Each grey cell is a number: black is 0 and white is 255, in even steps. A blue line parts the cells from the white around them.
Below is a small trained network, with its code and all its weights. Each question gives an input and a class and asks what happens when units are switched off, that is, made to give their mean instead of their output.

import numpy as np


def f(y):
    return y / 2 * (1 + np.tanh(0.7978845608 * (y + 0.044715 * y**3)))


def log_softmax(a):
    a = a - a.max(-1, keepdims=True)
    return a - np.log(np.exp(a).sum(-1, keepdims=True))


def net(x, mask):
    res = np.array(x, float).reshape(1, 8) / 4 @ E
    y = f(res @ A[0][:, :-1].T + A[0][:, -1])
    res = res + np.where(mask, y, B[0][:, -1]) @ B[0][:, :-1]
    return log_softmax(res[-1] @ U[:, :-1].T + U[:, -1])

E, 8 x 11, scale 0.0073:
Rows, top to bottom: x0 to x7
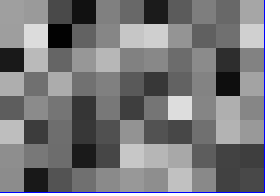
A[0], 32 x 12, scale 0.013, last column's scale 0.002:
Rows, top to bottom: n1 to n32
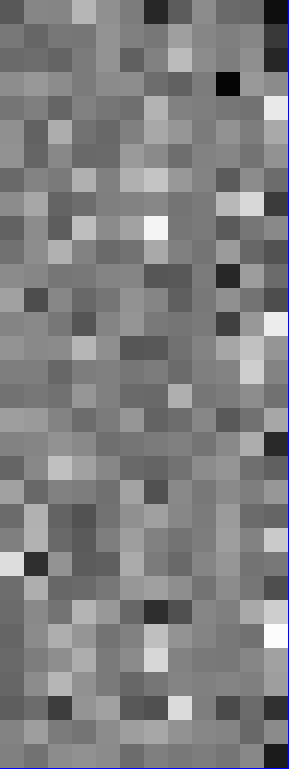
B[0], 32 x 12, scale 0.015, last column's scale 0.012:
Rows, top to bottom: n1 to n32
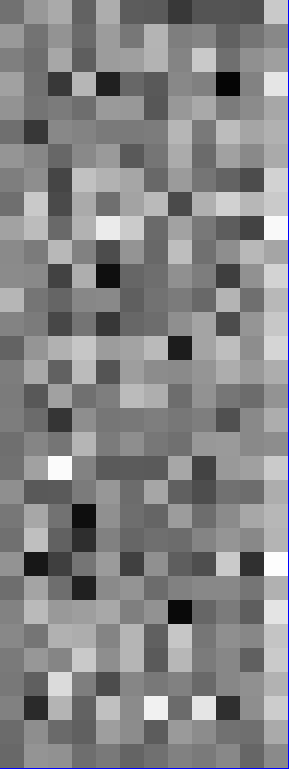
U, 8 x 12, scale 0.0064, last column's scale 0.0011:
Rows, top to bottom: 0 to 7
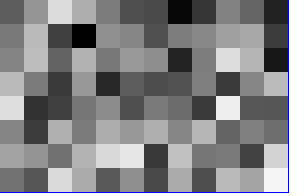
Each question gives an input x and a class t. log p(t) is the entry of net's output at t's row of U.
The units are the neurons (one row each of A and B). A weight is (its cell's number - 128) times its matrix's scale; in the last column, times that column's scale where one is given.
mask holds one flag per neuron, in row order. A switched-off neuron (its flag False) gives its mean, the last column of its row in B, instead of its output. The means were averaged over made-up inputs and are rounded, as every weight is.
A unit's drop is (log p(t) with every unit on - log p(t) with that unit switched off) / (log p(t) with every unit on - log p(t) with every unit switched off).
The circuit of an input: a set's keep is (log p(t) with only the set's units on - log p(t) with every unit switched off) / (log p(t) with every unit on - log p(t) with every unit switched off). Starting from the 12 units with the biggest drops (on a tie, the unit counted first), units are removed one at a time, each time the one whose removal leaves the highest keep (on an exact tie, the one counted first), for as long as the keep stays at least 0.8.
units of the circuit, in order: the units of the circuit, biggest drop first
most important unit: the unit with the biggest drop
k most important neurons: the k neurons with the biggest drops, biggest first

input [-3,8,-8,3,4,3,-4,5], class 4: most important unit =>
n24
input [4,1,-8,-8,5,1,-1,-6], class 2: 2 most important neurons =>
[n9 n15]
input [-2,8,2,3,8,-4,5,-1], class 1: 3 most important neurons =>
[n22 n25 n23]
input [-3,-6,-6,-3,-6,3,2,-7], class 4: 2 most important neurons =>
[n24 n13]
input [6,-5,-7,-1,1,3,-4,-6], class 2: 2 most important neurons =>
[n9 n15]
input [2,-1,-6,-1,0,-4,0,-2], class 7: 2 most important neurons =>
[n24 n26]
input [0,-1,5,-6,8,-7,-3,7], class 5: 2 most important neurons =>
[n30 n3]
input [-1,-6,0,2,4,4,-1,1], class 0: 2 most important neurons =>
[n20 n29]
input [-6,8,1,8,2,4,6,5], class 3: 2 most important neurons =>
[n4 n14]
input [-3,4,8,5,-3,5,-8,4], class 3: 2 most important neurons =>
[n4 n12]
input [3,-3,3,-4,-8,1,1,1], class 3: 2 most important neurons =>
[n15 n20]
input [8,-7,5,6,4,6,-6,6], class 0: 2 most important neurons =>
[n26 n1]
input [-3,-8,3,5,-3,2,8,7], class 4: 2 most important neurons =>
[n24 n13]
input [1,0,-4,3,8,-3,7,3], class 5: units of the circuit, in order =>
[n30]
